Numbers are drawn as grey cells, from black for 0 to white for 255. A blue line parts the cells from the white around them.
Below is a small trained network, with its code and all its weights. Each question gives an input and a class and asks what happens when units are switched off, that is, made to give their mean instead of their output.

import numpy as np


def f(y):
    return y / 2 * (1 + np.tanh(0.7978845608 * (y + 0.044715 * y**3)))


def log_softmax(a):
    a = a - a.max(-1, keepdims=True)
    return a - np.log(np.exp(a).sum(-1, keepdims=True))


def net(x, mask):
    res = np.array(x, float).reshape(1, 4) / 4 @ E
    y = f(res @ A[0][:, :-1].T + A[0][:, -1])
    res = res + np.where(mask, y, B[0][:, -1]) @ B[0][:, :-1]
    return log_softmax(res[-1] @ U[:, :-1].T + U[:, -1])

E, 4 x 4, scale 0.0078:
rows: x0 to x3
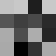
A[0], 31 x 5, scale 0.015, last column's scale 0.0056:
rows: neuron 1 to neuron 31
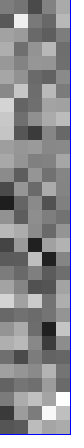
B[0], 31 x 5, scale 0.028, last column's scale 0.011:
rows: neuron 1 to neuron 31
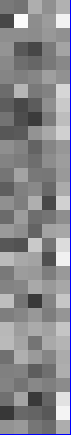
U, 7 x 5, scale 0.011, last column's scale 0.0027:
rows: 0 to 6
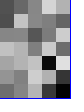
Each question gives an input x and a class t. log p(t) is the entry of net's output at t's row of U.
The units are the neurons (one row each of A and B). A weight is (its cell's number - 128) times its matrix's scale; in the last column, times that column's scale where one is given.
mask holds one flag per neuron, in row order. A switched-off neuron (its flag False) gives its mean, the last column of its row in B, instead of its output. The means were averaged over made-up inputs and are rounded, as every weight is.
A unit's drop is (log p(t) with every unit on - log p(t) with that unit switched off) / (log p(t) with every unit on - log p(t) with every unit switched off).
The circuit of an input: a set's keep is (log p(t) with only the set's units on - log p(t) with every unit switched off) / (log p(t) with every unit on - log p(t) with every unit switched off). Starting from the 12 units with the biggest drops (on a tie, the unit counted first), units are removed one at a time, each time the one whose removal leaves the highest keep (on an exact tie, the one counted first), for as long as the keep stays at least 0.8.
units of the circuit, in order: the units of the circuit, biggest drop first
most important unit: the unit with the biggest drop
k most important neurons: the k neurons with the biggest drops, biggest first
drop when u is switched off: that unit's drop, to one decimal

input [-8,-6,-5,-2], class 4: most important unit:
neuron 31
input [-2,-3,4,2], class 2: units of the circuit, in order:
[neuron 15; neuron 2]
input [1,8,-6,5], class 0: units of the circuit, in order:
[neuron 19; neuron 10]
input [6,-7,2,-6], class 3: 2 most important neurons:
[neuron 22; neuron 25]
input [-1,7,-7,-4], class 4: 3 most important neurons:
[neuron 15; neuron 10; neuron 8]
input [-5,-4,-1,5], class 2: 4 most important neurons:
[neuron 2; neuron 18; neuron 19; neuron 15]
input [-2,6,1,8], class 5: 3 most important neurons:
[neuron 10; neuron 30; neuron 29]
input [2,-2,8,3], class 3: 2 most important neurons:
[neuron 30; neuron 18]
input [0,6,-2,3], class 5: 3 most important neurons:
[neuron 30; neuron 29; neuron 19]
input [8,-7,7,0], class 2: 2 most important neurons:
[neuron 9; neuron 8]
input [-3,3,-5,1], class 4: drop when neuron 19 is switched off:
-0.1
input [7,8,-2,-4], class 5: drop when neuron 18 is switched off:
0.2
